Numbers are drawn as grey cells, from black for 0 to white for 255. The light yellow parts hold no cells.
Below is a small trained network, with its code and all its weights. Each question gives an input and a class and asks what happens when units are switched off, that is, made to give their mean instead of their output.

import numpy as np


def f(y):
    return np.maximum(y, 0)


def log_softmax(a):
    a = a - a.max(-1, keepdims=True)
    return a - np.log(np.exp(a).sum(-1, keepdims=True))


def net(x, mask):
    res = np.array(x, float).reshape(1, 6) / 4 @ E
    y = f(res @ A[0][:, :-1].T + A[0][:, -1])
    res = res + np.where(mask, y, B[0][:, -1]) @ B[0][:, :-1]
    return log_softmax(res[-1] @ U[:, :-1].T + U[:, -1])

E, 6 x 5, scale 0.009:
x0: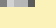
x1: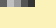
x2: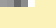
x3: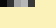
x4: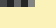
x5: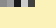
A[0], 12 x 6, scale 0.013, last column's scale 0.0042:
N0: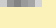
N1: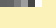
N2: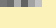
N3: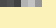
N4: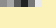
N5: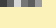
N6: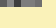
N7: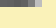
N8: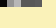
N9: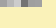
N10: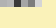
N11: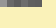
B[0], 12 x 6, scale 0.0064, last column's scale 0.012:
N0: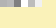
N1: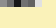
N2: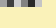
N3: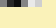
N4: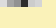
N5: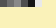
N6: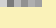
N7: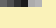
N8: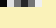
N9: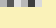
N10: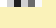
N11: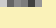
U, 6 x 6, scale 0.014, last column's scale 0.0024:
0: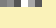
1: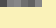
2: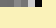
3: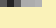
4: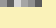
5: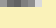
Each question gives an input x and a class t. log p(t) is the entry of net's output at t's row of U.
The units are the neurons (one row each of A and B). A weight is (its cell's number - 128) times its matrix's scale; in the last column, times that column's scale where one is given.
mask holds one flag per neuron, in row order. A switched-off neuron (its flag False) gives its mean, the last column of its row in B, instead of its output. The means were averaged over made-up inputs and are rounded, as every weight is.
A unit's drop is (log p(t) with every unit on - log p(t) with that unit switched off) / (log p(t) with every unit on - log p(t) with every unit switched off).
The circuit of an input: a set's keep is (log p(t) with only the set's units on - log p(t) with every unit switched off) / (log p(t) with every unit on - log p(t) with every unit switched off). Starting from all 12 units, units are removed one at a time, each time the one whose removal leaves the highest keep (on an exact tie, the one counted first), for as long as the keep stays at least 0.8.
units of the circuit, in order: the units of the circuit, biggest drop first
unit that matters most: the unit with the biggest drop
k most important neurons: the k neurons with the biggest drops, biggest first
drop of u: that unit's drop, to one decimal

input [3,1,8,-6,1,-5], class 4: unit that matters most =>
N9
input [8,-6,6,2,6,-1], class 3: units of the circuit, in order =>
N10; N3
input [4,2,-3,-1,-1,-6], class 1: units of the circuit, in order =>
N8; N5
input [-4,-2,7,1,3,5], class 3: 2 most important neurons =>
N3; N7
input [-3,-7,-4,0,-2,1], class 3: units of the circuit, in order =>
N10; N3
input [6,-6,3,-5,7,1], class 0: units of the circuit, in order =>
N0; N5
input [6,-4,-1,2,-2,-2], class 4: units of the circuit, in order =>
N10; N3
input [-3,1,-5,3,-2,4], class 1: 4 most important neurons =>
N0; N3; N10; N4
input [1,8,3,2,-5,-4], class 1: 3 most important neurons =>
N8; N0; N5
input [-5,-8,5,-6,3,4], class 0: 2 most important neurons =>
N0; N10
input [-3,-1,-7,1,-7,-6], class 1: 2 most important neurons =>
N0; N5
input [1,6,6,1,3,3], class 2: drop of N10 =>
0.2
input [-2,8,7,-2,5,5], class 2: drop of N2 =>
0.2
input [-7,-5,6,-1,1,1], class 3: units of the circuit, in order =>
N3
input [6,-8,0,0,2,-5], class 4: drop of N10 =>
0.1
